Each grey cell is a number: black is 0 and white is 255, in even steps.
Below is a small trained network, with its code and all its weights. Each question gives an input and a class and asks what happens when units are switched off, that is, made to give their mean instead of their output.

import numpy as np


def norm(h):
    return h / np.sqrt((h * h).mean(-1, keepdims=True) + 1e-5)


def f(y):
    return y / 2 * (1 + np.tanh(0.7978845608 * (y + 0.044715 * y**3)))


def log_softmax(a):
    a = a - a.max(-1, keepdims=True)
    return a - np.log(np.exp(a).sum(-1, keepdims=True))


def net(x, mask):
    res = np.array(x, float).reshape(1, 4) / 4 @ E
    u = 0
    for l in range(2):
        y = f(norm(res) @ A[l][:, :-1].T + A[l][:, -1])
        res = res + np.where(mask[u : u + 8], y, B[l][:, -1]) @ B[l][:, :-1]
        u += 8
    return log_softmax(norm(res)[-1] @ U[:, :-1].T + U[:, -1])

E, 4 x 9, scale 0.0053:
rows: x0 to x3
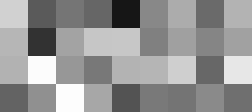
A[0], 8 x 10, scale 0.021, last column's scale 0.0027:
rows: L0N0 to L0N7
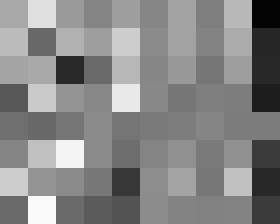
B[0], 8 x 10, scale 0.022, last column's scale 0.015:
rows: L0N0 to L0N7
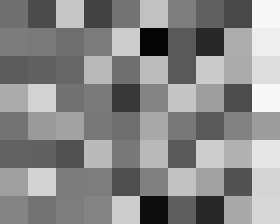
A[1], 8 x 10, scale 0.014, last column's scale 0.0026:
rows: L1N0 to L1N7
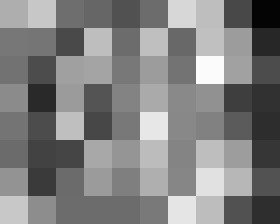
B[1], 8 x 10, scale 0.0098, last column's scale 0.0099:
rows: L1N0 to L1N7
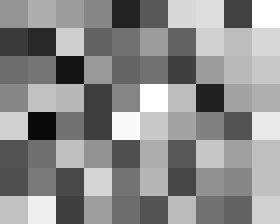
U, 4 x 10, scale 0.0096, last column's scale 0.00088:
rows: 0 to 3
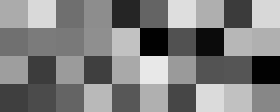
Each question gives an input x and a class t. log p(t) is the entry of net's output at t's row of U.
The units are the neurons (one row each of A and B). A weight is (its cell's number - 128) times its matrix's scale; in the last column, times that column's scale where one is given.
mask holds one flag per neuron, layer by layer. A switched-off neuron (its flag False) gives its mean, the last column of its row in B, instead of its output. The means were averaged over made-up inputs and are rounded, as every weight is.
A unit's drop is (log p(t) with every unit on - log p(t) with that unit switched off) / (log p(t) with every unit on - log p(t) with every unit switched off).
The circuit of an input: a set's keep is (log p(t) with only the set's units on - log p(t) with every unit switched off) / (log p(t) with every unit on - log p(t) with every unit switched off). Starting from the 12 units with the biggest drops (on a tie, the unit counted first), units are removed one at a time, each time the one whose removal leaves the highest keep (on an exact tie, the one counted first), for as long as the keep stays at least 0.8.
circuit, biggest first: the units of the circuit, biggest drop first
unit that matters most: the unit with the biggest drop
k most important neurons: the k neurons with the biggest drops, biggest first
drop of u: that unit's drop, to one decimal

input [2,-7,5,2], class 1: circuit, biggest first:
(L0N7)
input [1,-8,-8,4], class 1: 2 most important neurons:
(L0N3; L0N6)
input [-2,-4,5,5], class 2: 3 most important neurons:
(L0N0; L0N1; L0N2)
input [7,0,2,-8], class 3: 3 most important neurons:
(L0N2; L0N3; L1N1)
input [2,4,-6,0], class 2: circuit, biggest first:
(L0N1; L0N3; L0N5)
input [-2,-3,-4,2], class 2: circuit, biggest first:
(L0N3; L0N1; L0N5)
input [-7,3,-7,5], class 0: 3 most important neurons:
(L0N5; L0N2; L0N1)
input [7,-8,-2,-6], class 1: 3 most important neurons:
(L0N7; L0N3; L0N5)
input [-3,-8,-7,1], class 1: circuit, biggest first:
(L0N3; L0N5)
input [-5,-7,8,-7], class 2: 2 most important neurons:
(L0N0; L0N1)
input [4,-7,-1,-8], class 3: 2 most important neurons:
(L0N2; L0N1)
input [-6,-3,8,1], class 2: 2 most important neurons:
(L0N0; L0N6)
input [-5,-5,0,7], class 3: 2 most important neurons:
(L0N5; L0N1)
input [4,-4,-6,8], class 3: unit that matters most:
L0N0
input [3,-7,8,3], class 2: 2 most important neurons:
(L0N0; L0N1)
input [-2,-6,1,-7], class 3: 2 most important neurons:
(L0N2; L0N1)
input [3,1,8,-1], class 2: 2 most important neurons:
(L0N0; L0N6)
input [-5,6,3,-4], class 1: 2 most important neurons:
(L0N1; L0N6)
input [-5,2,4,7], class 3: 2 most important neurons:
(L0N5; L0N6)
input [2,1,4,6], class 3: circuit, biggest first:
(L0N5)
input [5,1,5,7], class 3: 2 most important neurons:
(L0N5; L0N3)
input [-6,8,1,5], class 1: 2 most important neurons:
(L0N1; L0N6)
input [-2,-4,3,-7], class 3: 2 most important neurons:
(L0N2; L0N1)
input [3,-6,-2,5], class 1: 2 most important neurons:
(L0N7; L0N2)
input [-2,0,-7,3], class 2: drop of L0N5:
0.9
